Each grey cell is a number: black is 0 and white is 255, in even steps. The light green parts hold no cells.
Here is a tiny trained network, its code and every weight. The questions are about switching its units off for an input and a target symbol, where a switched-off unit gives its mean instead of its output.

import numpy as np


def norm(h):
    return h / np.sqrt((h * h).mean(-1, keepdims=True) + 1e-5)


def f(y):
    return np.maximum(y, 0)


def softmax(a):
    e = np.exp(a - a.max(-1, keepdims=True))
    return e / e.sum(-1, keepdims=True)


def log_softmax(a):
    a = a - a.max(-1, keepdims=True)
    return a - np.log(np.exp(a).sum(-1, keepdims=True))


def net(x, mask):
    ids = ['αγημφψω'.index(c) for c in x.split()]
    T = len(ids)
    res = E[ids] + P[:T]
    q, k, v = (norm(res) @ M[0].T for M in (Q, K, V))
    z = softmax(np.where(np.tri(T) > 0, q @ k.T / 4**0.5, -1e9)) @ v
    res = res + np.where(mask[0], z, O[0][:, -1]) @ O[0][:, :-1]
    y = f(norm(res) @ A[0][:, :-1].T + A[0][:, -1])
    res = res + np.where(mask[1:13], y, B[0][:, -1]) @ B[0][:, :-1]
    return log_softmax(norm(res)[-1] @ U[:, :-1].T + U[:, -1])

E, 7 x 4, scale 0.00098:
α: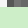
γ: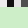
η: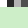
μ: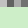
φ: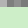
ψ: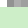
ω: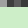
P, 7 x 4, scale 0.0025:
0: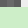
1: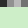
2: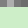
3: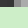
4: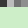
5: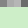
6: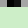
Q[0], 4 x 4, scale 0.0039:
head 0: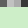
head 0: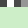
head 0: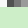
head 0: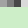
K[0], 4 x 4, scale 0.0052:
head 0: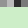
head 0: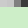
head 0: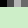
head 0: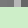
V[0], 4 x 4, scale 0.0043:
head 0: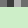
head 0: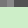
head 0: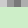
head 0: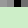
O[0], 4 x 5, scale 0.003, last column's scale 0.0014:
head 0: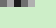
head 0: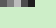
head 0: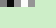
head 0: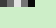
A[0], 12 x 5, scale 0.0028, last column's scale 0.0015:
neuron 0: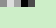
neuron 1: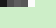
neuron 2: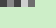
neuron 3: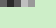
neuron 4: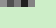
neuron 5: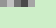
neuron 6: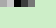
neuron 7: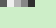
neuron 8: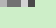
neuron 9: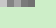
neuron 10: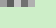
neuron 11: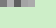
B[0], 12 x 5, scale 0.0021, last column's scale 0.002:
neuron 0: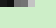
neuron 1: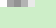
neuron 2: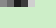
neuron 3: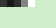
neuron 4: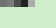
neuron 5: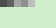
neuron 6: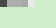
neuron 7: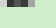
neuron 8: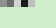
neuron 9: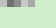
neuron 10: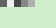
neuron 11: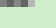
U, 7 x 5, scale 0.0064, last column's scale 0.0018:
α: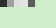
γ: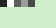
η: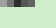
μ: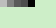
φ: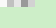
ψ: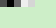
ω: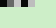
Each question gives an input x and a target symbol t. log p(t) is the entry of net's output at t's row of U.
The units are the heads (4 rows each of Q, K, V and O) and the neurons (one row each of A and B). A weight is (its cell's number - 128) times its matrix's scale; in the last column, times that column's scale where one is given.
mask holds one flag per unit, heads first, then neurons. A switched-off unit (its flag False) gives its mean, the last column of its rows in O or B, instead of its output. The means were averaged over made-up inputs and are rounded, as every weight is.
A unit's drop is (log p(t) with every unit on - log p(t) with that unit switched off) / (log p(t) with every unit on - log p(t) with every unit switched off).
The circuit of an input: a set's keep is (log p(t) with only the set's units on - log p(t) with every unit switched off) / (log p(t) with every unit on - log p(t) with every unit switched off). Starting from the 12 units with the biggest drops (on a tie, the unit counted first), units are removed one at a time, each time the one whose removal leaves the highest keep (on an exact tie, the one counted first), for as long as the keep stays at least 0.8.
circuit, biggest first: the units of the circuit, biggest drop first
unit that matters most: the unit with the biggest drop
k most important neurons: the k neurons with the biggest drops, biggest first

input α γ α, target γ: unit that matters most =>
neuron 6
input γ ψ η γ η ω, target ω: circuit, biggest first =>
neuron 0; neuron 6
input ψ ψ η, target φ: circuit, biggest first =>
neuron 3; neuron 6
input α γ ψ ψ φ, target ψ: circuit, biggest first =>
head 0; neuron 6
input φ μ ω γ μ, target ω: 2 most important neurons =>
neuron 7; neuron 0
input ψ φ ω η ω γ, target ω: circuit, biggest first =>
head 0; neuron 0
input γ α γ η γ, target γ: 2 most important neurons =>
neuron 6; neuron 3
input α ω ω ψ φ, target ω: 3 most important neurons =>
neuron 7; neuron 0; neuron 6
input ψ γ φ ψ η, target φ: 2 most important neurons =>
neuron 3; neuron 0
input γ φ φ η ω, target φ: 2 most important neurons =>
neuron 1; neuron 3
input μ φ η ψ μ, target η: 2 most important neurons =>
neuron 7; neuron 2
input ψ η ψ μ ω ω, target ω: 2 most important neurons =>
neuron 0; neuron 3
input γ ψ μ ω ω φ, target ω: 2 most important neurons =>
neuron 0; neuron 1
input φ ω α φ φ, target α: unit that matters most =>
head 0
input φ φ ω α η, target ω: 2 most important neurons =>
neuron 0; neuron 7
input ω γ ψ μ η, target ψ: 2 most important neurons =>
neuron 6; neuron 3
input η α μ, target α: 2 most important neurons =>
neuron 6; neuron 3
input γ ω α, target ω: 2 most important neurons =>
neuron 0; neuron 1
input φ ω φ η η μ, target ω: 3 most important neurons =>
neuron 0; neuron 1; neuron 5
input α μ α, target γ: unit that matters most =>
neuron 6
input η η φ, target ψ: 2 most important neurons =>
neuron 0; neuron 9
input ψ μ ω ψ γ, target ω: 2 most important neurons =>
neuron 0; neuron 7
